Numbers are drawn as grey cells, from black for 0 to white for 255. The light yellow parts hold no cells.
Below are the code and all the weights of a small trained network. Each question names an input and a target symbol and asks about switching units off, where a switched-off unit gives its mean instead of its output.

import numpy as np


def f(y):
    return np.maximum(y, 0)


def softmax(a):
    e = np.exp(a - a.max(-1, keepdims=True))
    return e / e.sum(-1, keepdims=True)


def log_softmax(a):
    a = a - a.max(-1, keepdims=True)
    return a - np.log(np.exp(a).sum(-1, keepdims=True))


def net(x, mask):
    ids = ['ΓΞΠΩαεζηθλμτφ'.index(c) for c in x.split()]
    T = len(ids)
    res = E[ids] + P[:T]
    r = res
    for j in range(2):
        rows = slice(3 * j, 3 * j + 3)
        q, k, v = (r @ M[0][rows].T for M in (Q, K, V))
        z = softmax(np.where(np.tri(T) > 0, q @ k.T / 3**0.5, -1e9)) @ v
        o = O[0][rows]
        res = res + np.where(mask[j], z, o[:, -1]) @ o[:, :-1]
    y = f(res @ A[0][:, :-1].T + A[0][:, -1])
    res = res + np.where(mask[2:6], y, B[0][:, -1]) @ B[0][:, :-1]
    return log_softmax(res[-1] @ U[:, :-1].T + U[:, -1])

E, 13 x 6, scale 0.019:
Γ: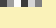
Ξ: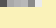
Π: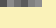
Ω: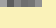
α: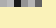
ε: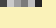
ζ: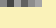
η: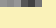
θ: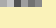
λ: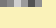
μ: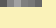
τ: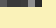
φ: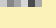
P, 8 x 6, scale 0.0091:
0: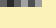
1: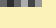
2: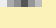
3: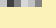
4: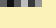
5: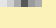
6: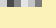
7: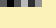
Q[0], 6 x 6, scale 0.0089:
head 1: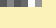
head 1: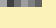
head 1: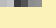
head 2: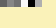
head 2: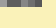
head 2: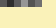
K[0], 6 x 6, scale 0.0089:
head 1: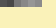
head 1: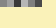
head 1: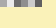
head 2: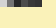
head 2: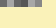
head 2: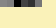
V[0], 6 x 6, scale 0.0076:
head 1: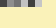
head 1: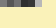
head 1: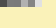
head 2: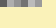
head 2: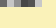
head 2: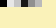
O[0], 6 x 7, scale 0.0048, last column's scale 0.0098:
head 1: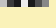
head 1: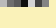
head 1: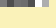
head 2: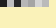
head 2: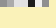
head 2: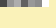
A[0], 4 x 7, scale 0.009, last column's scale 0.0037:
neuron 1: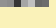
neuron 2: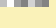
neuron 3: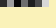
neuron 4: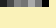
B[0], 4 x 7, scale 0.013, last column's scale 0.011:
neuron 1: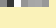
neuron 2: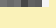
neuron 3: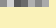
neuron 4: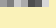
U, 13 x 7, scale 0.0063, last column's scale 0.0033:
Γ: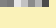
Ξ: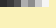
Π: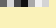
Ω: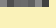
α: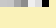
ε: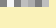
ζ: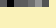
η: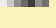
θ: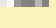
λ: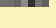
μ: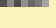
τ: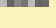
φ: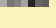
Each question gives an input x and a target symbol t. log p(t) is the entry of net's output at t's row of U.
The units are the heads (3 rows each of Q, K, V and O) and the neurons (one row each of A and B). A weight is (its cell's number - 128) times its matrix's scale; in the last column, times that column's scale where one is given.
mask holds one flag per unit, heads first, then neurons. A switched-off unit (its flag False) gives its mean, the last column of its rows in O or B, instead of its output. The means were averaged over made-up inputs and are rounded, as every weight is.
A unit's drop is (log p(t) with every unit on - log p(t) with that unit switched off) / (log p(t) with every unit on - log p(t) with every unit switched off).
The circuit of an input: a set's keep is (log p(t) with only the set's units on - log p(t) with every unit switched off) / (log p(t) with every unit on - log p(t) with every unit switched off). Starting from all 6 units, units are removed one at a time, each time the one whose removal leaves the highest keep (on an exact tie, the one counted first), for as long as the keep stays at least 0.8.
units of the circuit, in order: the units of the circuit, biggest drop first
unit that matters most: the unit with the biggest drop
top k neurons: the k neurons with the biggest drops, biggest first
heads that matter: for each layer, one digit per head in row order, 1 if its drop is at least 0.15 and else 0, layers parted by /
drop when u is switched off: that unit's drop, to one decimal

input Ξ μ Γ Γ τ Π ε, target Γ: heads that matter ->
01
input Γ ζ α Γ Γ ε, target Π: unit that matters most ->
neuron 2
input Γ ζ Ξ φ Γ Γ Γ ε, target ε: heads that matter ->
00
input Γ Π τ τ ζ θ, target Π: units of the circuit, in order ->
[neuron 4; neuron 2]
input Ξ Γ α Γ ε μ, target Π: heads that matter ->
01
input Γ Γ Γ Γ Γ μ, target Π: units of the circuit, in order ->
[neuron 4; head 2]
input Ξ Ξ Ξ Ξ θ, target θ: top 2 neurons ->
[neuron 3; neuron 2]
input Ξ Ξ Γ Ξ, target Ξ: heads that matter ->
10
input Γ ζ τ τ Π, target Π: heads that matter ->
00
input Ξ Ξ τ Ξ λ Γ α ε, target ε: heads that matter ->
00
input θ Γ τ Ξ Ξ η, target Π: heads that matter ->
00
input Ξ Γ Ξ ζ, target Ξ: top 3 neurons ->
[neuron 4; neuron 2; neuron 3]
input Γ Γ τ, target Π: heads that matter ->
01
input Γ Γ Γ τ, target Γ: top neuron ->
[neuron 4]
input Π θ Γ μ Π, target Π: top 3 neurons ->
[neuron 3; neuron 4; neuron 1]
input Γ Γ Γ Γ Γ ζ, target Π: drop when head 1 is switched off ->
0.1
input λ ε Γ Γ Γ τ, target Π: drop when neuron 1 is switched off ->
0.1
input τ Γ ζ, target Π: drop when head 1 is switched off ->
0.2
